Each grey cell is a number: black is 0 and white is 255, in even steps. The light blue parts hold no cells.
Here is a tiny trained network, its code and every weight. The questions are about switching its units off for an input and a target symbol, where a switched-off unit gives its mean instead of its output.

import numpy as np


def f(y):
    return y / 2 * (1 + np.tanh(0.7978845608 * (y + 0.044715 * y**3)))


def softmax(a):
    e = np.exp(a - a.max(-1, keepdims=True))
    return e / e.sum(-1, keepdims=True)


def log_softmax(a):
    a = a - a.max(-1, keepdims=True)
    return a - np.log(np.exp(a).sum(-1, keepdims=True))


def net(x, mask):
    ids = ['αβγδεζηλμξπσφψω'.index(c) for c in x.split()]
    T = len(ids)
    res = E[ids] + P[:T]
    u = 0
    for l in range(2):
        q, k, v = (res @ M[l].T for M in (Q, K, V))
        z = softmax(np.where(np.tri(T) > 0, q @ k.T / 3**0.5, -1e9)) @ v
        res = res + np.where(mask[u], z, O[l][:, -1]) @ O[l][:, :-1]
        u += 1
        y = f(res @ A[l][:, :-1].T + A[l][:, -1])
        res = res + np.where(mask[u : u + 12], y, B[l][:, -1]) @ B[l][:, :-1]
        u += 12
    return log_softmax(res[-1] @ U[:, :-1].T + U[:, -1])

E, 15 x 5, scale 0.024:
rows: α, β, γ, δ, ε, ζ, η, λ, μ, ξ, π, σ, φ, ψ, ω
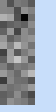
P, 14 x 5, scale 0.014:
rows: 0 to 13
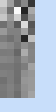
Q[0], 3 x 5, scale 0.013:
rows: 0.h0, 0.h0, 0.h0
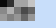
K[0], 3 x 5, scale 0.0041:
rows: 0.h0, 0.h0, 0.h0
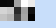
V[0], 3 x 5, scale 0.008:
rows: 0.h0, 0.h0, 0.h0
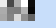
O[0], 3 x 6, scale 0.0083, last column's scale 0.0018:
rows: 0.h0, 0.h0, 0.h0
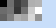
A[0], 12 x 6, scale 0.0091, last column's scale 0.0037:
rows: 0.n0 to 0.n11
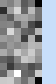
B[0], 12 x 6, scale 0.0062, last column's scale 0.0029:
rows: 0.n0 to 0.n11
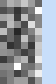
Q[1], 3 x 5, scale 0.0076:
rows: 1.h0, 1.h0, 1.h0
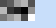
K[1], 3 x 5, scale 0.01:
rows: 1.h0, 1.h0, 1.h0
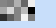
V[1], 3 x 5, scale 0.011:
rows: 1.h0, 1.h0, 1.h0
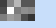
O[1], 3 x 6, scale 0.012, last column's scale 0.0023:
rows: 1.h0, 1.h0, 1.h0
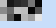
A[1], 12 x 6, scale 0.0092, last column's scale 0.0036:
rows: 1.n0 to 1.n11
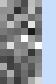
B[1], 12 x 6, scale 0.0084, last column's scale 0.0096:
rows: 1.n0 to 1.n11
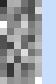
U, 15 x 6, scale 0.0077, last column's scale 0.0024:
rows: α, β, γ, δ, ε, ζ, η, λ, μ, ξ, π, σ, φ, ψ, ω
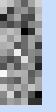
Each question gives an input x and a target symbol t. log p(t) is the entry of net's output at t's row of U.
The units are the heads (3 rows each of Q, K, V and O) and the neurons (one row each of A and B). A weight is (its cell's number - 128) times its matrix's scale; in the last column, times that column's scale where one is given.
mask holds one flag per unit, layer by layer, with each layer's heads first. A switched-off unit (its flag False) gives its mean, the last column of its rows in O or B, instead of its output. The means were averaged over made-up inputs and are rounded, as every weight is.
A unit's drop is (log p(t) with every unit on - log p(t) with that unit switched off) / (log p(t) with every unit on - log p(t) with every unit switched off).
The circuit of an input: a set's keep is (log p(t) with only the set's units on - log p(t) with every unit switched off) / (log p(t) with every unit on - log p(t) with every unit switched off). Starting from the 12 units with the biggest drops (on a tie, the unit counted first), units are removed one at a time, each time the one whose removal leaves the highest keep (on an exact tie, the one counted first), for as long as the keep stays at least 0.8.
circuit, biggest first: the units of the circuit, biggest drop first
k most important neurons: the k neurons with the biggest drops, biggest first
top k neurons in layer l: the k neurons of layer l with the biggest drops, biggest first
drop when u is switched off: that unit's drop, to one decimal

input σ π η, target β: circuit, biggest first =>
[1.h0 0.n10]
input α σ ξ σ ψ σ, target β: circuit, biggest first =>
[1.h0 0.h0 1.n4]
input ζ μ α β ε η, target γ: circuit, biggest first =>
[1.h0 0.h0]
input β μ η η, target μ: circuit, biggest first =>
[0.h0 0.n8]
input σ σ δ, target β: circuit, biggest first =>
[1.h0]
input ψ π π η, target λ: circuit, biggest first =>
[1.h0 0.h0]
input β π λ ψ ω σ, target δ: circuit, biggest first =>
[1.h0 0.h0]
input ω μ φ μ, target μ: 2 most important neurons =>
[0.n10 0.n8]
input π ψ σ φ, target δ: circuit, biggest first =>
[1.h0 1.n9]
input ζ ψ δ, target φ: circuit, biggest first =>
[1.n3 1.h0]
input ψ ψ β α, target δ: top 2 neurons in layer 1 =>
[1.n9 1.n3]
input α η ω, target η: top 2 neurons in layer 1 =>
[1.n8 1.n11]
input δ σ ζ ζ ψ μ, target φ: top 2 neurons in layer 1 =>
[1.n3 1.n11]
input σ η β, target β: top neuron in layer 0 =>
[0.n6]
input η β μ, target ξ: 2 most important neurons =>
[1.n8 0.n1]
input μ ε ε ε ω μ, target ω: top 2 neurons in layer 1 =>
[1.n7 1.n4]
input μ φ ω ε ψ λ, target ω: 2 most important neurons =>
[0.n3 1.n7]
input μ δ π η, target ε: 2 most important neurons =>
[0.n8 0.n7]
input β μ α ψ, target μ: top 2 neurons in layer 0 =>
[0.n10 0.n8]
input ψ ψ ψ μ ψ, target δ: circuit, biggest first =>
[1.h0]
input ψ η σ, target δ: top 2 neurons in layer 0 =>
[0.n1 0.n9]
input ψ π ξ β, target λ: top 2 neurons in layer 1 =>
[1.n6 1.n3]
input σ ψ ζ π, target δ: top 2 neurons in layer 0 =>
[0.n8 0.n6]
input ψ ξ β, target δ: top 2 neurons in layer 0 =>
[0.n9 0.n6]
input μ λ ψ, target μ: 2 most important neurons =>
[1.n8 1.n7]
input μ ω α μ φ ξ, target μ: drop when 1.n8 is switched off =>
0.2
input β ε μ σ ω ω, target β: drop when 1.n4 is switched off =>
0.2
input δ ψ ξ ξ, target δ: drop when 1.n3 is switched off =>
0.1
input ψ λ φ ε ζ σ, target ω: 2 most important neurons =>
[0.n3 1.n7]
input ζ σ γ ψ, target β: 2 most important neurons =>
[1.n9 1.n4]
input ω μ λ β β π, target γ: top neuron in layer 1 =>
[1.n11]
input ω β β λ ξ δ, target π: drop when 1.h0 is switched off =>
0.5
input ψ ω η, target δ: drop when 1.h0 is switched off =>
0.3
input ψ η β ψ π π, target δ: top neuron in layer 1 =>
[1.n9]
